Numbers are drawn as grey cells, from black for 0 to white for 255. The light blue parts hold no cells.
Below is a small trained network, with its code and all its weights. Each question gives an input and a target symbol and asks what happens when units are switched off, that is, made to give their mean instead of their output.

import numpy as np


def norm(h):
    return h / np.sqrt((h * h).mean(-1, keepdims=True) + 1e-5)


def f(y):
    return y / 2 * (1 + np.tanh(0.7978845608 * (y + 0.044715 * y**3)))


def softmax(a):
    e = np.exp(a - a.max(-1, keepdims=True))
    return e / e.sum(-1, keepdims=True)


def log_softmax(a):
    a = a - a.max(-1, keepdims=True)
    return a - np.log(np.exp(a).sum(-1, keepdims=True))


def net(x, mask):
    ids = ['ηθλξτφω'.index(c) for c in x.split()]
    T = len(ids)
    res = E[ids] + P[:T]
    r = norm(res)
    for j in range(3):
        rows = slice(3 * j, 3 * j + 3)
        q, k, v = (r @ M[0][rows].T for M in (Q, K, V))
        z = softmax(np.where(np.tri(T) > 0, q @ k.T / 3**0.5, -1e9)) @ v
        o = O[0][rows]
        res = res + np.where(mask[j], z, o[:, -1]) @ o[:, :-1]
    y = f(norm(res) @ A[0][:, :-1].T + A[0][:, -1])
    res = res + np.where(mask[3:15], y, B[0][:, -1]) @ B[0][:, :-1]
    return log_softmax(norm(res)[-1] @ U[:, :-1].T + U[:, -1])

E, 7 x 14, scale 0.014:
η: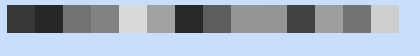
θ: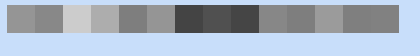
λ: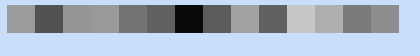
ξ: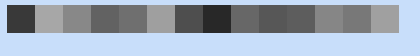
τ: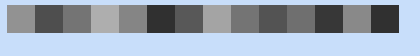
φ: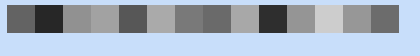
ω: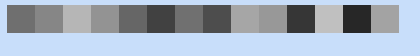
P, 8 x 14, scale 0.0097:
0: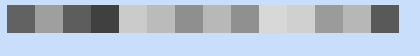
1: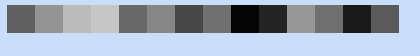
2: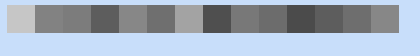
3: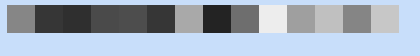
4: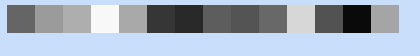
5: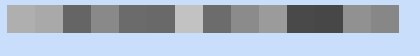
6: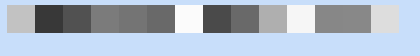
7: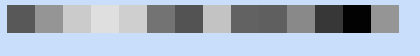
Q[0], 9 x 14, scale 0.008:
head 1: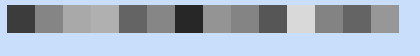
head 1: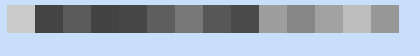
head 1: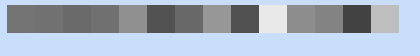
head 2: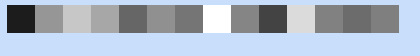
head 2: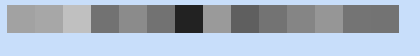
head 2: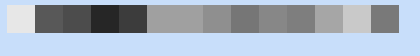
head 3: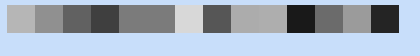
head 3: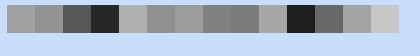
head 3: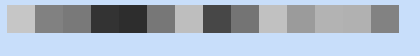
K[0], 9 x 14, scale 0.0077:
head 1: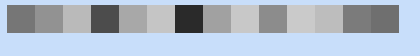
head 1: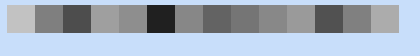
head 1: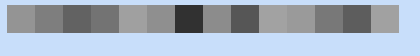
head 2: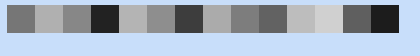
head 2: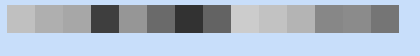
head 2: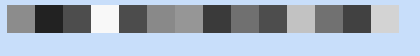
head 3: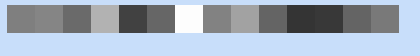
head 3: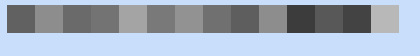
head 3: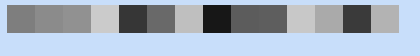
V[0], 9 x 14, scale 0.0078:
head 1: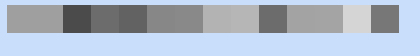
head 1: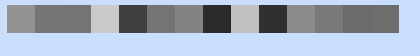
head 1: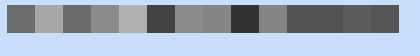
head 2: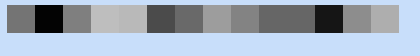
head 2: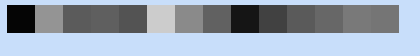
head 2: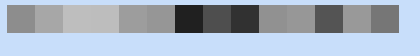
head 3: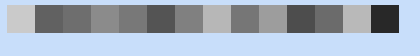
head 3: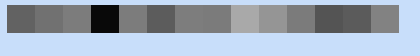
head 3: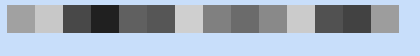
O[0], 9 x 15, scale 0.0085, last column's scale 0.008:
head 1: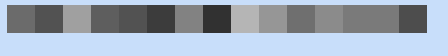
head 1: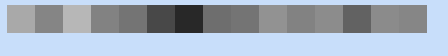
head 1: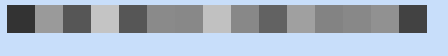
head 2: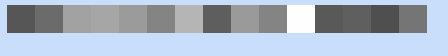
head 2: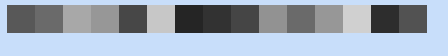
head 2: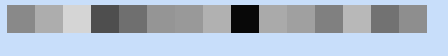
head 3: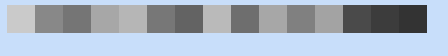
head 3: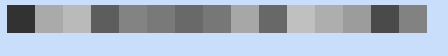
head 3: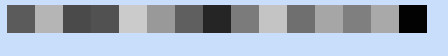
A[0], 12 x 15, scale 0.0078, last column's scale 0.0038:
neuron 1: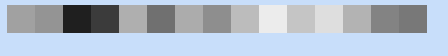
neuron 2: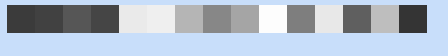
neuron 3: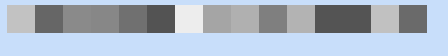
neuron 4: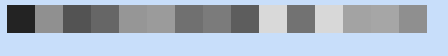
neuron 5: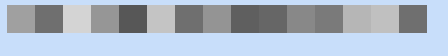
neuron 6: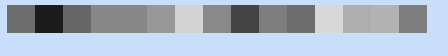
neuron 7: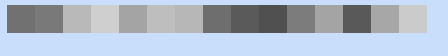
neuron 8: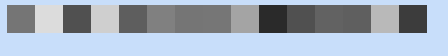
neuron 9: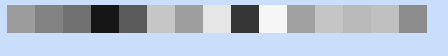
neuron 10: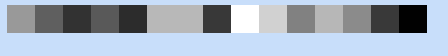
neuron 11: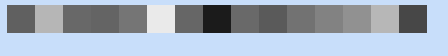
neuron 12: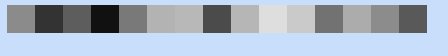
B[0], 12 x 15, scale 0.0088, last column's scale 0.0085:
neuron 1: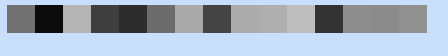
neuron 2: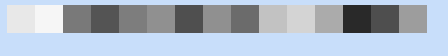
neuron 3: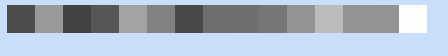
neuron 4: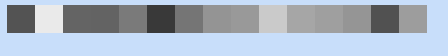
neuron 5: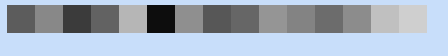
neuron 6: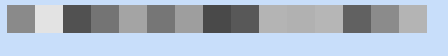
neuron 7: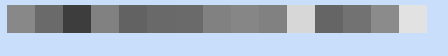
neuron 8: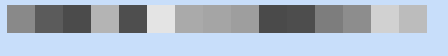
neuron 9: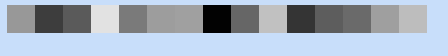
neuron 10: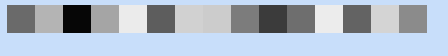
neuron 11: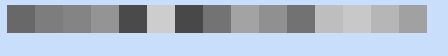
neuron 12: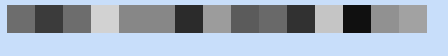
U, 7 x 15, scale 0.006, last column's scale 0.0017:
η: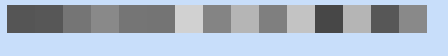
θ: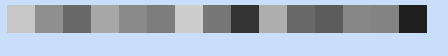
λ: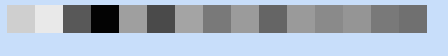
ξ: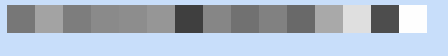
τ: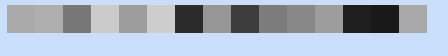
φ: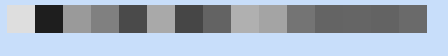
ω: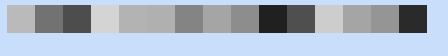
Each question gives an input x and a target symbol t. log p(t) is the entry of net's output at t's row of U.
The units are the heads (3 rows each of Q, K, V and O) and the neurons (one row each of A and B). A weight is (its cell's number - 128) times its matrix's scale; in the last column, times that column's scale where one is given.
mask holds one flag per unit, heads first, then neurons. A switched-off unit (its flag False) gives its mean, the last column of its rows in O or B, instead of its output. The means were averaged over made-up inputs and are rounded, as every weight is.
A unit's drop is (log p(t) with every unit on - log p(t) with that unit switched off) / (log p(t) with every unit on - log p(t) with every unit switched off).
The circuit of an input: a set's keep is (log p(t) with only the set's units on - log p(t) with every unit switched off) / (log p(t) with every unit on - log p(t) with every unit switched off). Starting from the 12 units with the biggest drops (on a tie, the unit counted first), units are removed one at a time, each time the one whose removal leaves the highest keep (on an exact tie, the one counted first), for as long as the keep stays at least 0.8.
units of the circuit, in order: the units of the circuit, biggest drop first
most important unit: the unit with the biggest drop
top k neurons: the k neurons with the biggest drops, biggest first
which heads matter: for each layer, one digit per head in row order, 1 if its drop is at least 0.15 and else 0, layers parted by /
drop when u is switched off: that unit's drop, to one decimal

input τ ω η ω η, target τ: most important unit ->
head 3
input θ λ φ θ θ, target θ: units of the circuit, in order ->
head 2; neuron 9; head 1
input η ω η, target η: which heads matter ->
011
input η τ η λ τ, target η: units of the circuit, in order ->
head 1; head 3
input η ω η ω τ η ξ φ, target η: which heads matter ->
000
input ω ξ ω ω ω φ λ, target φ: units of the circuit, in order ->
head 1; neuron 6
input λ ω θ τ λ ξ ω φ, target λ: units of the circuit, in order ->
head 2; head 1
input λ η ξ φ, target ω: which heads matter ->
010
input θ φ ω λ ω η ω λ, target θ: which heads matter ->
010
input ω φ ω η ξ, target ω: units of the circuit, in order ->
head 2; neuron 8
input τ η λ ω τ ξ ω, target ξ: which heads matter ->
111
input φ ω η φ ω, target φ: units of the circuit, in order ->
head 1; neuron 5
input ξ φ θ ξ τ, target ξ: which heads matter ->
010
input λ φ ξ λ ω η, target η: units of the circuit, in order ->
head 2
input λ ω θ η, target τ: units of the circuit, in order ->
neuron 12; neuron 2
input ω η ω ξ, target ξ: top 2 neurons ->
neuron 11; neuron 4
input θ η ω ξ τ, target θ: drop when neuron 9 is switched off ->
0.1
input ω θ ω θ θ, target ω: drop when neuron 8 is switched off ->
0.1
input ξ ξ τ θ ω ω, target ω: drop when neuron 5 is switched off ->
0.0
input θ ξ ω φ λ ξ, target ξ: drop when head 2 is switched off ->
0.3
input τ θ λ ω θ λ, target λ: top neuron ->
neuron 3
